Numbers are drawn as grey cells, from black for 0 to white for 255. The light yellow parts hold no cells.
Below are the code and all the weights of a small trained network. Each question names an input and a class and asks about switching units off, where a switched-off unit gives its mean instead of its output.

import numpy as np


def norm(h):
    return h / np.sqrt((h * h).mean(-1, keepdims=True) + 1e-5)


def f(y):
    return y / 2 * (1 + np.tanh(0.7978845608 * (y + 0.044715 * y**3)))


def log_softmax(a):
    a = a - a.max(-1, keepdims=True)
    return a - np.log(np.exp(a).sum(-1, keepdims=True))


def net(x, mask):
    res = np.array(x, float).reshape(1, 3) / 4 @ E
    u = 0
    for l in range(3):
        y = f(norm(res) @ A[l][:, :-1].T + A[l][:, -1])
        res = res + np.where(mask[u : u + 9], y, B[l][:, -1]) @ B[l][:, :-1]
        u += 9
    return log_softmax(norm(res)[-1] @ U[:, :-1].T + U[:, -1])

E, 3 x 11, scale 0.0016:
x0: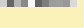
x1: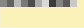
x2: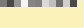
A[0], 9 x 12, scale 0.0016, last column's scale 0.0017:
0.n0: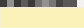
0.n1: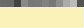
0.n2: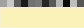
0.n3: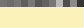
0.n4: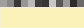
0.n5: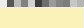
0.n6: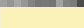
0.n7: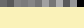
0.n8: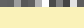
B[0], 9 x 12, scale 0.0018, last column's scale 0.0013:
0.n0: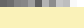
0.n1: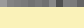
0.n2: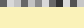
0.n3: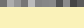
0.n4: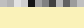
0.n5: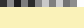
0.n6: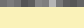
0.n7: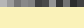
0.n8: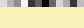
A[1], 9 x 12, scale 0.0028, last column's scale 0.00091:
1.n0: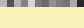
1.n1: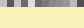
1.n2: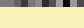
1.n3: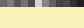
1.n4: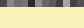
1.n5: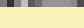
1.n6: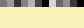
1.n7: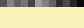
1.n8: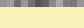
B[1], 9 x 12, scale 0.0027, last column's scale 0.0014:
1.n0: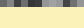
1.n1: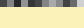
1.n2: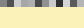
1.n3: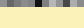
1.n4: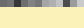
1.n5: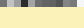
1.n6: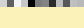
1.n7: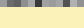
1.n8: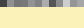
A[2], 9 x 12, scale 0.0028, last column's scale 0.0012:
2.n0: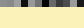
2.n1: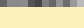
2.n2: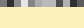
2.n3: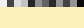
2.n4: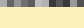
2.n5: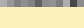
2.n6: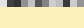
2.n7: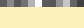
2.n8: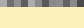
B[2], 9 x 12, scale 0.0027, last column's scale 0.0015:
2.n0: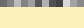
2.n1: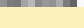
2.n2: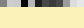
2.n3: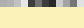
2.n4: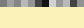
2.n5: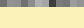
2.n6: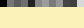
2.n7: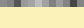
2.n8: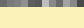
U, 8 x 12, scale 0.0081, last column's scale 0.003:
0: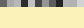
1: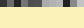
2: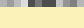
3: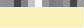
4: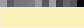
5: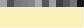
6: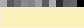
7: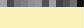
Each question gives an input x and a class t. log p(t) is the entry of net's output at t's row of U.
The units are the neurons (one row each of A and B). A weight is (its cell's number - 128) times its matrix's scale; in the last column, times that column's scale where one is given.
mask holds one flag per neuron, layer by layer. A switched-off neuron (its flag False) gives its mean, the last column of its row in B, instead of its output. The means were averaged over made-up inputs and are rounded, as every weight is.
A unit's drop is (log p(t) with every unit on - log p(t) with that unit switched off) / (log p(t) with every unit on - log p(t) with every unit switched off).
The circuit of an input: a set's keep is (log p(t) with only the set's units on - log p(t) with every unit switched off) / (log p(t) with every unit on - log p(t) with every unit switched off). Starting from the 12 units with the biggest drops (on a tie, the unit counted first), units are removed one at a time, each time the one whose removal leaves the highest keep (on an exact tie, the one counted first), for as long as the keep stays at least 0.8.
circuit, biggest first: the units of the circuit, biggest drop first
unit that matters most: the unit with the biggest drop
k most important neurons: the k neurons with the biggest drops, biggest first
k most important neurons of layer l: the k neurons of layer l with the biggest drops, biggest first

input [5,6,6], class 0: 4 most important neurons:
[1.n6; 2.n2; 0.n4; 1.n5]
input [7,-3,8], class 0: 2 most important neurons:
[2.n2; 1.n4]
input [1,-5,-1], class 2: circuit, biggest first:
[1.n6]
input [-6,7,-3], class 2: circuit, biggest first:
[0.n8; 2.n3]
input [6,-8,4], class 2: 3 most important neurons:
[1.n6; 0.n0; 1.n4]
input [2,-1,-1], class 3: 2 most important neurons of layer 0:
[0.n5; 0.n2]
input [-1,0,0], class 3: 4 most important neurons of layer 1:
[1.n3; 1.n4; 1.n7; 1.n6]
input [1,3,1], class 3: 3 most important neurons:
[1.n6; 0.n4; 0.n8]
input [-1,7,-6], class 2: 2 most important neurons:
[0.n8; 1.n5]
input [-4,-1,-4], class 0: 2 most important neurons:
[0.n0; 0.n5]
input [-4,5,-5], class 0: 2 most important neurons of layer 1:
[1.n6; 1.n2]
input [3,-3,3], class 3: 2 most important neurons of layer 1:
[1.n2; 1.n5]
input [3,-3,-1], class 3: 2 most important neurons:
[0.n5; 0.n4]
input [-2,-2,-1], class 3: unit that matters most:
0.n0
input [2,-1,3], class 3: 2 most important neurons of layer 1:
[1.n5; 1.n2]
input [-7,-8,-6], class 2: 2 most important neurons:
[1.n6; 0.n5]
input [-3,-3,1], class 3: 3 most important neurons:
[0.n0; 0.n4; 1.n1]
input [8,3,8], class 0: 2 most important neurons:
[2.n2; 1.n4]
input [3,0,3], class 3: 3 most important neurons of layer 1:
[1.n2; 1.n5; 1.n3]
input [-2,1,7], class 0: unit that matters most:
2.n2
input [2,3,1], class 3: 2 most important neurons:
[1.n6; 0.n4]
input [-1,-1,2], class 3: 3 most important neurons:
[2.n7; 1.n2; 2.n2]
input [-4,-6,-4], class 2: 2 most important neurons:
[1.n6; 0.n5]
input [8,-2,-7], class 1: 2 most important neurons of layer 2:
[2.n6; 2.n2]
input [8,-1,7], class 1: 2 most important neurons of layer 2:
[2.n6; 2.n0]
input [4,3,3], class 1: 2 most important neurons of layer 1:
[1.n2; 1.n6]
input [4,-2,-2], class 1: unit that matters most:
1.n1
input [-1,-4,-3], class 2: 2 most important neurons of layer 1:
[1.n6; 1.n5]
